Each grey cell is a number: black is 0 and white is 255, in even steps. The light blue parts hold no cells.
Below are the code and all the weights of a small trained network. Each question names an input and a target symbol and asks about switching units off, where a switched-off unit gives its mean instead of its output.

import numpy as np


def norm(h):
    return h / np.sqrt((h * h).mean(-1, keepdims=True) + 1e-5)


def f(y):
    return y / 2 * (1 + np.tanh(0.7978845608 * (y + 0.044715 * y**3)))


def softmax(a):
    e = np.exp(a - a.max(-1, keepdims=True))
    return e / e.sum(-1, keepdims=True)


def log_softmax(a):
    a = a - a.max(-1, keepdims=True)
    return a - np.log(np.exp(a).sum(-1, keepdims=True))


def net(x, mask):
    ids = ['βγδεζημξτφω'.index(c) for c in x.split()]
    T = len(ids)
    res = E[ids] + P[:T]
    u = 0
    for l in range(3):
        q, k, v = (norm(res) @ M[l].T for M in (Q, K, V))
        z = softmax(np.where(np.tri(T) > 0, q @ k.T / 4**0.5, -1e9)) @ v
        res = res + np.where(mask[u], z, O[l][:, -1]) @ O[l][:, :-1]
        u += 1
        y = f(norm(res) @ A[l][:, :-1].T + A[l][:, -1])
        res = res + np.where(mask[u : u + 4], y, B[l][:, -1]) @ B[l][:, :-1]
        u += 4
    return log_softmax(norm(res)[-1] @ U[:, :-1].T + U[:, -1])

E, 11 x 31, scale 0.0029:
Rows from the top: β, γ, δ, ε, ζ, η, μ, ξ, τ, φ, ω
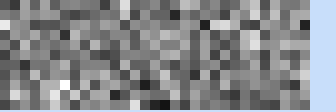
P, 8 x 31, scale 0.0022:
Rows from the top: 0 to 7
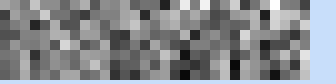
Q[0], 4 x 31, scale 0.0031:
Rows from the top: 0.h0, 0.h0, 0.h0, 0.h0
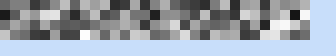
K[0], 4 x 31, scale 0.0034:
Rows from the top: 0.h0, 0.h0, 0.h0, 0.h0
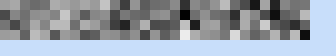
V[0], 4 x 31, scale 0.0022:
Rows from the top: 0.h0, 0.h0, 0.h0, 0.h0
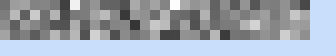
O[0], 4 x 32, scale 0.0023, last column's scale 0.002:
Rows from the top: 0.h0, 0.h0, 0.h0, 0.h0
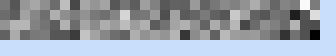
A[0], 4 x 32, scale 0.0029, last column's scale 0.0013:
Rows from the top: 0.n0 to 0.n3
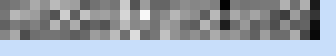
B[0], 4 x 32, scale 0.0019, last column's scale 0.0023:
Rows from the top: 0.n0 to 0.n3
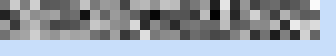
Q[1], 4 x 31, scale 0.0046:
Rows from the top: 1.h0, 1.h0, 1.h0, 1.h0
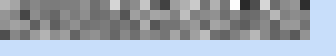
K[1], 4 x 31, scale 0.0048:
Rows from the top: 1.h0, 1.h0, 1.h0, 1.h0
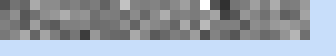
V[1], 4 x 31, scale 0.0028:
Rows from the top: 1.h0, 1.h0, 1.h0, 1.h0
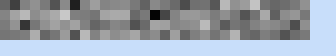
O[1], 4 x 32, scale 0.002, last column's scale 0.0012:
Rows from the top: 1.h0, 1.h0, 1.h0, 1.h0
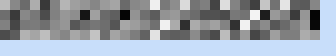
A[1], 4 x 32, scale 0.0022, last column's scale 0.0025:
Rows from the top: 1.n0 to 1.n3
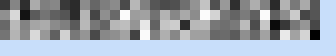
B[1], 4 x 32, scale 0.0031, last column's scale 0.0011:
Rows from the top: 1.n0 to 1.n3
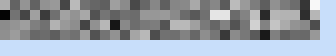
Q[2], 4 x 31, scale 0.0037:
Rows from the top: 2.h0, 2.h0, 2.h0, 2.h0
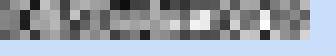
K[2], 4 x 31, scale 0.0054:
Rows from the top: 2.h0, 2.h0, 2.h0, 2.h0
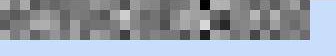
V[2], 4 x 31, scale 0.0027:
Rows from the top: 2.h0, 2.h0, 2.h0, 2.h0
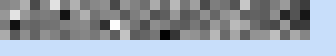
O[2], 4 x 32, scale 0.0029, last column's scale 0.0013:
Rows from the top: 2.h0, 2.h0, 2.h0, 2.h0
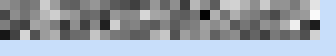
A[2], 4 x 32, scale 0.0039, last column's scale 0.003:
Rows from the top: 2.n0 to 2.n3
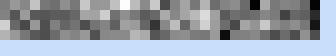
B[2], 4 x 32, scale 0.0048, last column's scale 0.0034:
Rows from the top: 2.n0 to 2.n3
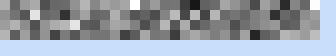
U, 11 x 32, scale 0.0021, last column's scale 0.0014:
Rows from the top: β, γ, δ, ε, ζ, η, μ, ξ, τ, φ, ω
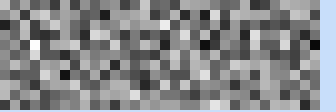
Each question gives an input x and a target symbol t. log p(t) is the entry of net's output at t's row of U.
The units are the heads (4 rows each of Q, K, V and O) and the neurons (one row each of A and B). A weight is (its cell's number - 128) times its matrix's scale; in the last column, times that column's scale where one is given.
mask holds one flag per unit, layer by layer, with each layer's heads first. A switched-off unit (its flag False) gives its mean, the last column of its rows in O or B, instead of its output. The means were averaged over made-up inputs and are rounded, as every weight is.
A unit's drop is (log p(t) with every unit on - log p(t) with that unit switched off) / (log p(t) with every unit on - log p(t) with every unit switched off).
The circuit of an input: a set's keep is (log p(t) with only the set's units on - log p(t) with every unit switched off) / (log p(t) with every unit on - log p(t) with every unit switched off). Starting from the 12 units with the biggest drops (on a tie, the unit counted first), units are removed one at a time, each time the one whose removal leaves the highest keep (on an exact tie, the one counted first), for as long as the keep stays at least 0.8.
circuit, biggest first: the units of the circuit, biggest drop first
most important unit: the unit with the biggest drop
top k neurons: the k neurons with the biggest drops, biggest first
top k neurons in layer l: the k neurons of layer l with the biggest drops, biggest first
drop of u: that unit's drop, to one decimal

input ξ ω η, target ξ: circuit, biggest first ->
2.h0; 1.n0
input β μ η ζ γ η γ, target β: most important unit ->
2.n3
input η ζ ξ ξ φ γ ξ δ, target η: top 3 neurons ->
2.n1; 0.n0; 1.n0
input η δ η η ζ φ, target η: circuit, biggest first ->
0.h0; 2.h0; 2.n1
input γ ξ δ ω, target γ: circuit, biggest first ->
2.h0; 0.h0; 0.n3
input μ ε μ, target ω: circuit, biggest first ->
1.n1; 1.h0
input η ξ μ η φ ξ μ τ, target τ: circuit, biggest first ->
1.h0; 2.n2; 2.h0
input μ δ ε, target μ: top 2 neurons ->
1.n2; 0.n3
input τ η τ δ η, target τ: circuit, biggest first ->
1.h0; 2.n2; 2.h0; 0.h0
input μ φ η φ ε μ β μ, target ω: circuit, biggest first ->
1.n1; 0.h0; 1.h0
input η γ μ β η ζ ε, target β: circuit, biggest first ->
0.h0; 2.n3; 1.n3; 2.h0
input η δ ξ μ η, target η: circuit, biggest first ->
0.h0; 2.n1; 2.h0
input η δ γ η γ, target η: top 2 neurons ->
2.n1; 0.n0
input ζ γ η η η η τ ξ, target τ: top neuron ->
2.n2
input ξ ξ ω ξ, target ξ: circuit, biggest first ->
2.h0; 1.n0
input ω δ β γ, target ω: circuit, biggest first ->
0.h0; 1.n1; 1.h0
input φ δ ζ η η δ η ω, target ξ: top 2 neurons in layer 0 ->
0.n0; 0.n2
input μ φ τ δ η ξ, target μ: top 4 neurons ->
1.n2; 0.n3; 0.n2; 2.n0
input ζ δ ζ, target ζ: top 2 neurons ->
0.n1; 0.n3
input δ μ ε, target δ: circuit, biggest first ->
2.h0
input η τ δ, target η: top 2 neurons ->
2.n1; 0.n0
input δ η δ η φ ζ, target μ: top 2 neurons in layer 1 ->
1.n0; 1.n3
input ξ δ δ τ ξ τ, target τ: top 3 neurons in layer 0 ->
0.n3; 0.n2; 0.n0
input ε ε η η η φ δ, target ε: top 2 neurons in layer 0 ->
0.n1; 0.n0
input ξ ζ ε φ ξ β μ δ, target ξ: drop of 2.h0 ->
0.8
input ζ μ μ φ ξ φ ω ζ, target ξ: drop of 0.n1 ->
0.0
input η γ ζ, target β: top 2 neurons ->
0.n0; 2.n3
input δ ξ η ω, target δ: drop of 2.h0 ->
0.8
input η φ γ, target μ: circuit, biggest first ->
2.h0
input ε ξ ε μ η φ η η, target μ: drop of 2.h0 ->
0.2
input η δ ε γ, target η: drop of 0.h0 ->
1.1
